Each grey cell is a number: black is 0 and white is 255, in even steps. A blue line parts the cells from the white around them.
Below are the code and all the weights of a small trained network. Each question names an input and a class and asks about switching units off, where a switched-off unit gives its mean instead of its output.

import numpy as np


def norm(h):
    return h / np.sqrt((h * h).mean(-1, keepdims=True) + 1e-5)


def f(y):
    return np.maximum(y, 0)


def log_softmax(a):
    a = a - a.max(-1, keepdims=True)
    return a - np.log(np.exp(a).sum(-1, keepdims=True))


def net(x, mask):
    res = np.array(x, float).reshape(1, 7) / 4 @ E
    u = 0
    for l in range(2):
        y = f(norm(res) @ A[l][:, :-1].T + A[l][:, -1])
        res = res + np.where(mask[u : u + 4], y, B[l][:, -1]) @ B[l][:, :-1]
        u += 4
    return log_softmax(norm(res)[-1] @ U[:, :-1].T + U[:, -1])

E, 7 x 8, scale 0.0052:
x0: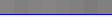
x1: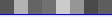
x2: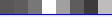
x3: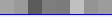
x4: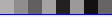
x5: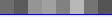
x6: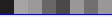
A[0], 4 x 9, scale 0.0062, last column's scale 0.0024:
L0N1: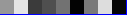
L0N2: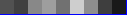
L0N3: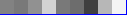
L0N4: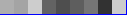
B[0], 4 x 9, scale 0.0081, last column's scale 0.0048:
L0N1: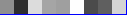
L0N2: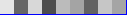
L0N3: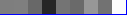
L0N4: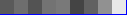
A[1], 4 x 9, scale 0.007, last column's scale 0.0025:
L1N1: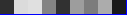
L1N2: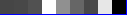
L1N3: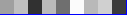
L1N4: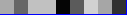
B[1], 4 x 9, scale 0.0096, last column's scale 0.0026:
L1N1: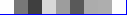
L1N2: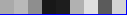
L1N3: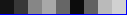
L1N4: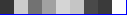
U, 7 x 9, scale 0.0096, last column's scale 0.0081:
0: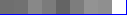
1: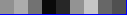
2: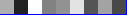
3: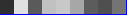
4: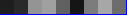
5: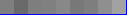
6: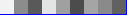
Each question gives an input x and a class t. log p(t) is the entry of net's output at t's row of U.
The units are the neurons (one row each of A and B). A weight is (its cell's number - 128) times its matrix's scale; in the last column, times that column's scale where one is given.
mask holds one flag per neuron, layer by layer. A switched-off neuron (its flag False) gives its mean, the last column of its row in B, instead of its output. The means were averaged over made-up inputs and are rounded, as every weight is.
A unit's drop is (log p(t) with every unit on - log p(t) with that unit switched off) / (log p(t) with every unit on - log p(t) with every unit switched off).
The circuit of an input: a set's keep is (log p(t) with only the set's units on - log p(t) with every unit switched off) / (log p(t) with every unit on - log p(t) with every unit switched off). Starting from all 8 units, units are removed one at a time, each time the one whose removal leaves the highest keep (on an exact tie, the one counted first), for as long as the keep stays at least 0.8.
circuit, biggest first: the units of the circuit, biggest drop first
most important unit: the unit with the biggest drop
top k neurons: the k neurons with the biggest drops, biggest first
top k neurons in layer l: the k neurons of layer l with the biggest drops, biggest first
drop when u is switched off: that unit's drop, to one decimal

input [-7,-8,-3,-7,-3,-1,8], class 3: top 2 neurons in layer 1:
[L1N4 L1N3]
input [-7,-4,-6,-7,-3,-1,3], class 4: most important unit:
L0N4
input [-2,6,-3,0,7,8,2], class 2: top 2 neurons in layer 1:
[L1N4 L1N2]
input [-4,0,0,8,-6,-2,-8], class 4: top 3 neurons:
[L1N3 L0N3 L1N1]
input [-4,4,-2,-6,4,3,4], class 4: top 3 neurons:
[L0N4 L1N4 L0N1]
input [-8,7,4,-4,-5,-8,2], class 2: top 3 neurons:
[L0N1 L1N4 L0N4]
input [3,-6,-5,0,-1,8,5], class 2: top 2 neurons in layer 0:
[L0N2 L0N3]
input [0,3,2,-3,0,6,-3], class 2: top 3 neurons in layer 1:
[L1N1 L1N4 L1N3]
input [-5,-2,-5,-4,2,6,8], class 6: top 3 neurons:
[L1N1 L0N3 L0N1]
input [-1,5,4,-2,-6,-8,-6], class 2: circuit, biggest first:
[L0N1 L0N4]
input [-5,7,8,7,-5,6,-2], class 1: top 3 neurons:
[L1N2 L0N1 L1N4]
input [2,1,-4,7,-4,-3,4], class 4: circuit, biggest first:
[L1N3 L0N3]
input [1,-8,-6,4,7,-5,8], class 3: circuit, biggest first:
[L1N4 L0N3]
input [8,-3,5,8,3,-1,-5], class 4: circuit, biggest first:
[L1N3]
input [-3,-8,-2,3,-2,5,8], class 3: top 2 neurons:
[L1N4 L0N1]
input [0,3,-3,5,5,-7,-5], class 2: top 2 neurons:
[L0N1 L1N1]
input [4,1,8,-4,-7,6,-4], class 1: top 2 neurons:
[L1N2 L0N1]
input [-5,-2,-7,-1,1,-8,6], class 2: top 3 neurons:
[L0N1 L0N3 L1N2]
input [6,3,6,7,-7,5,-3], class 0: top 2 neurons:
[L1N2 L0N4]
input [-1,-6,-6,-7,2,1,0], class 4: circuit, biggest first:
[L0N4]
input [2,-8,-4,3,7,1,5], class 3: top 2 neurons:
[L1N4 L0N3]
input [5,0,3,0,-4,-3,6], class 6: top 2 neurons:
[L1N1 L0N4]
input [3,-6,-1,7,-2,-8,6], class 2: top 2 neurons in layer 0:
[L0N1 L0N4]
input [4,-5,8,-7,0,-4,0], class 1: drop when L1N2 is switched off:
0.8
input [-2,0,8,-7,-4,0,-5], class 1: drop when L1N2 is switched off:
0.7
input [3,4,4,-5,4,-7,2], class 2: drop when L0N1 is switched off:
1.0
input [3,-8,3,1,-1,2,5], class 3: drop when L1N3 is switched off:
0.0
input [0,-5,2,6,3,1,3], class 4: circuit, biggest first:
[L1N3]
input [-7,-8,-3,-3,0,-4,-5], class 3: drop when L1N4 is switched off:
1.0
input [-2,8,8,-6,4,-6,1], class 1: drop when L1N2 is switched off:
0.7
